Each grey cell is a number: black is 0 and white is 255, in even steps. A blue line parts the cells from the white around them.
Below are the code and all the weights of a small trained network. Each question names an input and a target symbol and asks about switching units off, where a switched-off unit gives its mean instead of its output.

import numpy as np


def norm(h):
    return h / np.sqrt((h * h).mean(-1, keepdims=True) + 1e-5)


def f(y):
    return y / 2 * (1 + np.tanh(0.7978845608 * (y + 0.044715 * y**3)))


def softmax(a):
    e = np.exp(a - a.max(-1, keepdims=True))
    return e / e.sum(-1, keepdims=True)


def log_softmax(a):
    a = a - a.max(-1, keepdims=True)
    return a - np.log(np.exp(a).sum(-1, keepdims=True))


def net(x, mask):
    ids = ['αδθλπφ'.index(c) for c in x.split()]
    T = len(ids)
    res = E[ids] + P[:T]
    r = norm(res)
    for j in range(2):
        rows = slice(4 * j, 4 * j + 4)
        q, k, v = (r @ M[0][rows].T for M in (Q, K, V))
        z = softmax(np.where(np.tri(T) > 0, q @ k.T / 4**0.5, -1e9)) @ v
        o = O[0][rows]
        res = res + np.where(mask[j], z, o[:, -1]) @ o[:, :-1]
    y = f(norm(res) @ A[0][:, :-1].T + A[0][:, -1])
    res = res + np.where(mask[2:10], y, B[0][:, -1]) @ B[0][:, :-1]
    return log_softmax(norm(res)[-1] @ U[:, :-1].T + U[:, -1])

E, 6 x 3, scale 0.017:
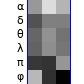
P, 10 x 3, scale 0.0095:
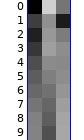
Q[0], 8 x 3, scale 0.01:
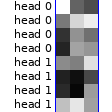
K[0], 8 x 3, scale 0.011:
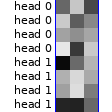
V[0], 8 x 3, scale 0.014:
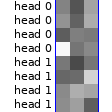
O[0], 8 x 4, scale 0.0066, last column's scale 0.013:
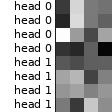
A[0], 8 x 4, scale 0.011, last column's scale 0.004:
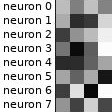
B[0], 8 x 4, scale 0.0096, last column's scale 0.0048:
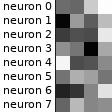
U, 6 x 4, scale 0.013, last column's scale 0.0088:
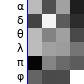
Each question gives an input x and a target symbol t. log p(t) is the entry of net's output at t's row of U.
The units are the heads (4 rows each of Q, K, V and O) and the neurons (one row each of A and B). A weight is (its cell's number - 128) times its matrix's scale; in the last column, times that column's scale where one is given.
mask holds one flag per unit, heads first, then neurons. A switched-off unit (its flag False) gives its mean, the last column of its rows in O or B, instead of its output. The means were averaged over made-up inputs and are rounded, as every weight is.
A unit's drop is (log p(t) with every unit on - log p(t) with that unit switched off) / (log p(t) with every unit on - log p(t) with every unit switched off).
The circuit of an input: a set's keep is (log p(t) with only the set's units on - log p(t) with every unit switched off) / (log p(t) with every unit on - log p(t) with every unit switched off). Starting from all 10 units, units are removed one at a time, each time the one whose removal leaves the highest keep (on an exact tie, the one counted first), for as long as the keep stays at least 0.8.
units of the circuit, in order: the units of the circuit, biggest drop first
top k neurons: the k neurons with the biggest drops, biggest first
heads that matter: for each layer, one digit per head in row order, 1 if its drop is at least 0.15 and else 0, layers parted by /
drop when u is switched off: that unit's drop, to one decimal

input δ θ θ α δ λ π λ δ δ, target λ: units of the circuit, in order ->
head 1
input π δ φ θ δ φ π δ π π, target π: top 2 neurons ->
neuron 7; neuron 2
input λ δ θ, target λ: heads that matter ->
10
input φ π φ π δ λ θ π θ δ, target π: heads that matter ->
11
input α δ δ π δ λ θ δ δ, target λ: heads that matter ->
00
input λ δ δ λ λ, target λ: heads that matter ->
10
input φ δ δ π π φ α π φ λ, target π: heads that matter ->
10
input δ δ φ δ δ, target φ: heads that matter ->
11
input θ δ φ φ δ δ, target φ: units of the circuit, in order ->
head 0; head 1; neuron 4
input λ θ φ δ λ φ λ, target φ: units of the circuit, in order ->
head 0; neuron 4
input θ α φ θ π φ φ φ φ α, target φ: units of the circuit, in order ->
head 0; head 1; neuron 6
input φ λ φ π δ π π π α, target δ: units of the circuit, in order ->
head 0; head 1
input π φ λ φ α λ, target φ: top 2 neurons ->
neuron 6; neuron 1
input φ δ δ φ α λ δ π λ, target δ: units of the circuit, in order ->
head 0
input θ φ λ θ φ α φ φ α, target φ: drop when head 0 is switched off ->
0.8
